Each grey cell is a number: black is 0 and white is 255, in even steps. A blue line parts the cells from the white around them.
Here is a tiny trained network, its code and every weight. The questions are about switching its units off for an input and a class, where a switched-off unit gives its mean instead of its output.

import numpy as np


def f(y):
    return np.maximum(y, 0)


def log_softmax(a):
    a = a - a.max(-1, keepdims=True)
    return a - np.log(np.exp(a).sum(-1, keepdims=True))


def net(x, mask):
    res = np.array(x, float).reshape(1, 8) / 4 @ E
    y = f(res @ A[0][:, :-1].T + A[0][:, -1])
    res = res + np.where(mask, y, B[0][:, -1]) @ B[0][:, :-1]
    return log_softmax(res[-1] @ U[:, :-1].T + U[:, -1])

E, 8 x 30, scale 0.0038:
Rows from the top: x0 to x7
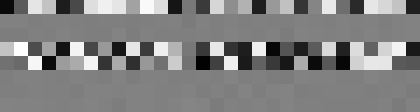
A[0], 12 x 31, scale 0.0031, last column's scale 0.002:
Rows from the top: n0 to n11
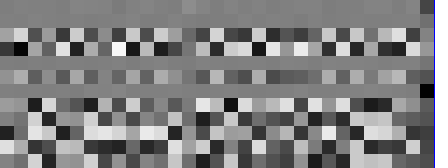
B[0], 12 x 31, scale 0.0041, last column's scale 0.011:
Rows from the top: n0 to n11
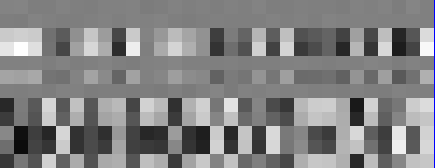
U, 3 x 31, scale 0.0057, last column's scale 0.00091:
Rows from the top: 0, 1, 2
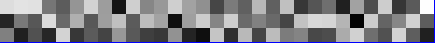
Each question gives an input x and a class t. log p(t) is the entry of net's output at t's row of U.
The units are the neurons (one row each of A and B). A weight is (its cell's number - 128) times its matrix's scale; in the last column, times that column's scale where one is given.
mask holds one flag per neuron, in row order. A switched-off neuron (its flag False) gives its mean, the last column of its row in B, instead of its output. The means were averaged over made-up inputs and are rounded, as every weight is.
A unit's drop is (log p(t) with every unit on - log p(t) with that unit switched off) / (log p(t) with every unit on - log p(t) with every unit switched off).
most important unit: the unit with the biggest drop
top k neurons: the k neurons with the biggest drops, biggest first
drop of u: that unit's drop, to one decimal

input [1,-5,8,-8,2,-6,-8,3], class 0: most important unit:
n3
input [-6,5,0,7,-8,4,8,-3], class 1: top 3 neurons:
[n7 n3 n10]
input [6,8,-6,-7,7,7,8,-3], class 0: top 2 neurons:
[n3 n7]
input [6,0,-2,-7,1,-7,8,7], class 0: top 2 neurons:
[n3 n10]
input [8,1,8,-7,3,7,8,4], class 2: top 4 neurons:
[n9 n2 n5 n7]
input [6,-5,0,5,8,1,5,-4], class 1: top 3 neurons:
[n11 n8 n3]
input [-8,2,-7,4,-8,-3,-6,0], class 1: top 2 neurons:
[n7 n9]
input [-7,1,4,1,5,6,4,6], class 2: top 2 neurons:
[n10 n7]
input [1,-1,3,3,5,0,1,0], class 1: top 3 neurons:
[n3 n11 n8]
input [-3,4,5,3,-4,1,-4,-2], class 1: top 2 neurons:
[n3 n7]
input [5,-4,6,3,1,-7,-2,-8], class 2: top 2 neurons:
[n9 n3]
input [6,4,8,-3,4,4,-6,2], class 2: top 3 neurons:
[n9 n7 n2]
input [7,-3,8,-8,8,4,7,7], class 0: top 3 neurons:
[n3 n7 n10]
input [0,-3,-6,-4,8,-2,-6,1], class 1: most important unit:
n11
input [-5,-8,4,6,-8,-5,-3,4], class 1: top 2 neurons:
[n7 n3]
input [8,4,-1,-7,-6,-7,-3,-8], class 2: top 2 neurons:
[n9 n2]
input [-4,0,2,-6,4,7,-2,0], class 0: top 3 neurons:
[n3 n7 n9]
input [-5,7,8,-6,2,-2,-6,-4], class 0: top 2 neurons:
[n3 n9]
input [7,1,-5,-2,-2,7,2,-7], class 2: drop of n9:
0.5
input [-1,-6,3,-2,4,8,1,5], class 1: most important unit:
n2
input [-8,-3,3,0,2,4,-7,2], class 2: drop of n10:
0.2
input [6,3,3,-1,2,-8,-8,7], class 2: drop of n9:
0.5
